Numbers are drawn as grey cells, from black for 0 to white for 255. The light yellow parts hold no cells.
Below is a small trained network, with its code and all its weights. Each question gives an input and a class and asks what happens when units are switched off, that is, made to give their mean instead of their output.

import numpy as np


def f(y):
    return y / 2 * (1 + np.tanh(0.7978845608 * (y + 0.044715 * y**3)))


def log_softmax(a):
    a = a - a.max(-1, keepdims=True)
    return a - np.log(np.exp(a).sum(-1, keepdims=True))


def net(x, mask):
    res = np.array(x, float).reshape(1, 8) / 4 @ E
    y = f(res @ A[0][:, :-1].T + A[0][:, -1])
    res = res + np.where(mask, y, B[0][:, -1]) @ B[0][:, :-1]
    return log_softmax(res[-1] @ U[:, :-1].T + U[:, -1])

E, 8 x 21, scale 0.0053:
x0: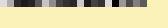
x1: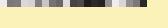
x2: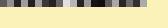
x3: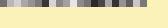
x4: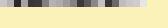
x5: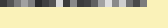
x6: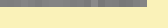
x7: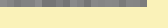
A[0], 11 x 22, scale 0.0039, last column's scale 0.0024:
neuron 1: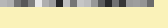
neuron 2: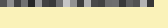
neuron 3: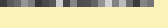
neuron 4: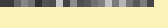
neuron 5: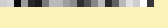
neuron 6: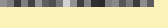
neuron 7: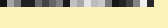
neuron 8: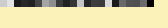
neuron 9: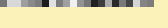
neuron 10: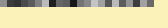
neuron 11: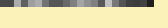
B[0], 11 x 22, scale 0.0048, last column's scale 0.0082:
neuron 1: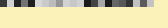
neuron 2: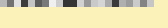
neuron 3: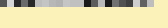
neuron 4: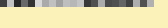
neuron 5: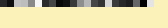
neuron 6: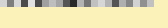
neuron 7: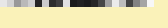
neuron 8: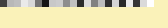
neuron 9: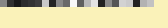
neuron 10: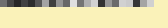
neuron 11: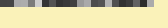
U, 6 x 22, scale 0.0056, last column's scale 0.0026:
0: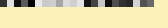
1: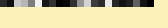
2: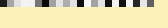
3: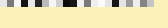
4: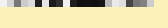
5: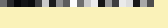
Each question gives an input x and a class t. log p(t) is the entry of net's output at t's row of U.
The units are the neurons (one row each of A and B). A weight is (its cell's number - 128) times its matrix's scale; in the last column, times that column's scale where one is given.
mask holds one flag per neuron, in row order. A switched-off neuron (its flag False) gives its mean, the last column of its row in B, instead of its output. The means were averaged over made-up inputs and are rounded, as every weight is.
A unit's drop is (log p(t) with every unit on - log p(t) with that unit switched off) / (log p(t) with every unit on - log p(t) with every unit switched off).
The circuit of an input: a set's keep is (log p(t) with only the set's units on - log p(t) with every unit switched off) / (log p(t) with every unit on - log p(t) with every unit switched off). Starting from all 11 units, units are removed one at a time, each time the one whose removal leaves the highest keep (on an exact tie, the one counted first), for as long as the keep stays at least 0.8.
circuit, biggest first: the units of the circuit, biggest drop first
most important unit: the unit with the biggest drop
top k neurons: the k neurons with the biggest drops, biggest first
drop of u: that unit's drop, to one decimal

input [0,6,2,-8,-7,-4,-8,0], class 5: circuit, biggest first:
[neuron 10]
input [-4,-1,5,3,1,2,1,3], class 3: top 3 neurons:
[neuron 8; neuron 2; neuron 6]
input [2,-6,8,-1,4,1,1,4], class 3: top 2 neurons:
[neuron 2; neuron 6]
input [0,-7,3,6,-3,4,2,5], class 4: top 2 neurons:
[neuron 7; neuron 10]
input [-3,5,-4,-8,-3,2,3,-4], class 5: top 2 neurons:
[neuron 7; neuron 10]
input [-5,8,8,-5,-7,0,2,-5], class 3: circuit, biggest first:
[neuron 6; neuron 2]
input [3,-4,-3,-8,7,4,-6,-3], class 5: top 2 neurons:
[neuron 10; neuron 11]
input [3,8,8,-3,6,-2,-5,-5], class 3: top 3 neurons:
[neuron 6; neuron 2; neuron 7]
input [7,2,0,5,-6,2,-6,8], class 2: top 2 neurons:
[neuron 8; neuron 5]
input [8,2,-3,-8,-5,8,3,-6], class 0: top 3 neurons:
[neuron 3; neuron 4; neuron 9]
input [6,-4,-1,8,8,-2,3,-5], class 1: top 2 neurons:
[neuron 5; neuron 10]
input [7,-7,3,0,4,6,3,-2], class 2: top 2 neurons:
[neuron 8; neuron 1]
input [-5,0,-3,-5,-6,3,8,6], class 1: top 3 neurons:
[neuron 8; neuron 11; neuron 9]
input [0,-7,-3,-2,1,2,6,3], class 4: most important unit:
neuron 7
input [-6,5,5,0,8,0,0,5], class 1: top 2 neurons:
[neuron 5; neuron 8]
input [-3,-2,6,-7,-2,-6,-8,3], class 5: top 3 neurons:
[neuron 10; neuron 3; neuron 4]
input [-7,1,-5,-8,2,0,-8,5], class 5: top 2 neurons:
[neuron 8; neuron 10]
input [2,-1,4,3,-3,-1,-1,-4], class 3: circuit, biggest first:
[neuron 5; neuron 2; neuron 6]
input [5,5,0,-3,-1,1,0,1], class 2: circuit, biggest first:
[neuron 8; neuron 7]
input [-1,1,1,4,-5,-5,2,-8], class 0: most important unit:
neuron 5
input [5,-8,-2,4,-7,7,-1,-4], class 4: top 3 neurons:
[neuron 7; neuron 5; neuron 1]
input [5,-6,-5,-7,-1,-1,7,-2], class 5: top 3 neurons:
[neuron 10; neuron 2; neuron 6]
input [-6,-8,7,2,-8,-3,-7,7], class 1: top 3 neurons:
[neuron 11; neuron 8; neuron 2]
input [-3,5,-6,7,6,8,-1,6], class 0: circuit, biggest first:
[neuron 3; neuron 4]
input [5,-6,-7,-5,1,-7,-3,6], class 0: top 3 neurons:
[neuron 1; neuron 2; neuron 6]
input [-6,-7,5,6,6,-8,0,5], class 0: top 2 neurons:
[neuron 1; neuron 8]
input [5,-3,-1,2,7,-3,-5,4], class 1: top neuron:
[neuron 5]
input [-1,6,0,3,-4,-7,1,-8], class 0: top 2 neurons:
[neuron 1; neuron 7]
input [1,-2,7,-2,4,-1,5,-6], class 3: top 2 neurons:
[neuron 2; neuron 6]
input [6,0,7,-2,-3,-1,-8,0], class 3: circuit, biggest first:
[neuron 6; neuron 2]
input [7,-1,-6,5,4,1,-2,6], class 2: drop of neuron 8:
0.7
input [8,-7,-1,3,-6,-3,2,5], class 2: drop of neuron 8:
1.1
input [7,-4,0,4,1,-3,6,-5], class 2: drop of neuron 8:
0.9
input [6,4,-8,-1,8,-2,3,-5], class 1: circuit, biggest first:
[neuron 5]
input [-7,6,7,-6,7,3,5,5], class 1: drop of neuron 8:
0.3
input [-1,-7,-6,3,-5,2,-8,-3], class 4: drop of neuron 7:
0.7
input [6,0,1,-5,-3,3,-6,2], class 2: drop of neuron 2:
0.0
